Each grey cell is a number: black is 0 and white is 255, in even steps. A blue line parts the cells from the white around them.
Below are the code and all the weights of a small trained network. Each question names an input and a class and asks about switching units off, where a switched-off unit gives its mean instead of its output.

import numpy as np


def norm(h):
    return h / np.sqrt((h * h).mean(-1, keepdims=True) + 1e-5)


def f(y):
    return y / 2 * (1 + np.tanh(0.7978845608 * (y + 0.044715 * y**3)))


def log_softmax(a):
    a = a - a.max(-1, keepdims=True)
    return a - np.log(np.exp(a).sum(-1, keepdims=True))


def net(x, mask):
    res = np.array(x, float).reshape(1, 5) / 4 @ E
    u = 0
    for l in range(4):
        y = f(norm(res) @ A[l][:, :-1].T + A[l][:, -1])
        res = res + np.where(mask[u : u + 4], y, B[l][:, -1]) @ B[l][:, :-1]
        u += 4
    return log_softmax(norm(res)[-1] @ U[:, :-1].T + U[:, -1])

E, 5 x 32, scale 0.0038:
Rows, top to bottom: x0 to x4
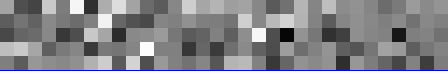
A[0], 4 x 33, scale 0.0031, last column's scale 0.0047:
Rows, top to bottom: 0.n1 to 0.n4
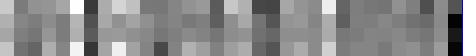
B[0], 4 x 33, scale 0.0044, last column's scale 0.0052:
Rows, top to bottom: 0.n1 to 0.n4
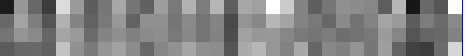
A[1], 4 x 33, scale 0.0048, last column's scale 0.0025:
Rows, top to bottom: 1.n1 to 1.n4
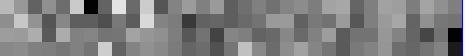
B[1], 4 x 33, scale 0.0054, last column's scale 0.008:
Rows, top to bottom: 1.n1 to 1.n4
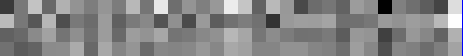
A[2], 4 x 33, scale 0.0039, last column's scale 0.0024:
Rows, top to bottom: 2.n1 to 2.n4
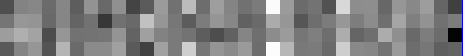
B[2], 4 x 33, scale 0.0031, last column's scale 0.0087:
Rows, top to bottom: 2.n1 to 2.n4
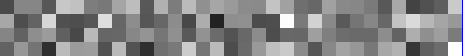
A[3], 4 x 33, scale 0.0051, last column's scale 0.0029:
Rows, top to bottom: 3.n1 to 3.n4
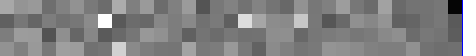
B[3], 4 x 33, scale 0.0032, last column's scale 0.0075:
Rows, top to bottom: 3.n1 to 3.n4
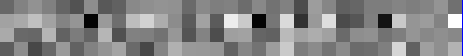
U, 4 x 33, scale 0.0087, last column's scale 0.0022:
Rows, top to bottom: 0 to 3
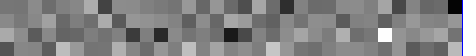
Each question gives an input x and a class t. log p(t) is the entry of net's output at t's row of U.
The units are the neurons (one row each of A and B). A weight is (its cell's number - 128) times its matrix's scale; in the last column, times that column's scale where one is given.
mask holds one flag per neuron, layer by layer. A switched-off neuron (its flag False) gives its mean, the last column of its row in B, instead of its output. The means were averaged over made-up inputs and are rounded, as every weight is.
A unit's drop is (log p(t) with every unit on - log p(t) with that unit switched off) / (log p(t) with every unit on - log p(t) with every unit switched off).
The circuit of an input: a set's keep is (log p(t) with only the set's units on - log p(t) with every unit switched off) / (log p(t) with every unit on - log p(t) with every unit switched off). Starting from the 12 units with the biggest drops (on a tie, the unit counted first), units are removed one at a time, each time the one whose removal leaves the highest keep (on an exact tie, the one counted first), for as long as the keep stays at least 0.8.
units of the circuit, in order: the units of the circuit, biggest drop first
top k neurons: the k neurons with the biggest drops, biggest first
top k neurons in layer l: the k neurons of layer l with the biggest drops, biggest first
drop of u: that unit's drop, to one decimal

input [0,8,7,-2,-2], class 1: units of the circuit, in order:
3.n2
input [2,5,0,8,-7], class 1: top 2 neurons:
1.n2; 1.n1
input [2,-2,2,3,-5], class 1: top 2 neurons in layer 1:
1.n2; 1.n1
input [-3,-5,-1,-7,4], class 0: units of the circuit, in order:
0.n1; 1.n1; 3.n2
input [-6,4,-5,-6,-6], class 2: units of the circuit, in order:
1.n1; 0.n1; 3.n2
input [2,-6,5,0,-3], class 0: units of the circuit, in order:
3.n2; 0.n1
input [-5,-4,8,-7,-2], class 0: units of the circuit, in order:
0.n1; 1.n1
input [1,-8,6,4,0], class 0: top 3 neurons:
3.n2; 1.n1; 0.n1
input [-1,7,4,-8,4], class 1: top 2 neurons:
0.n1; 3.n2
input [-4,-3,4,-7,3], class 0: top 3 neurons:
0.n1; 1.n2; 1.n1
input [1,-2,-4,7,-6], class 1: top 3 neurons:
1.n2; 1.n1; 2.n2
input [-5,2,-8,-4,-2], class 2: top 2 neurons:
0.n1; 1.n1
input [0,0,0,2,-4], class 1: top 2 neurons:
1.n2; 1.n1
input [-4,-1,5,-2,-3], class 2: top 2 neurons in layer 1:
1.n1; 1.n3
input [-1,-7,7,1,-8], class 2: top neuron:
3.n2
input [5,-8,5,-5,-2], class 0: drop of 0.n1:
0.1
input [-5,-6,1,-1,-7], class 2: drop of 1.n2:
0.1
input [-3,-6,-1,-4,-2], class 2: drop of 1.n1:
0.3
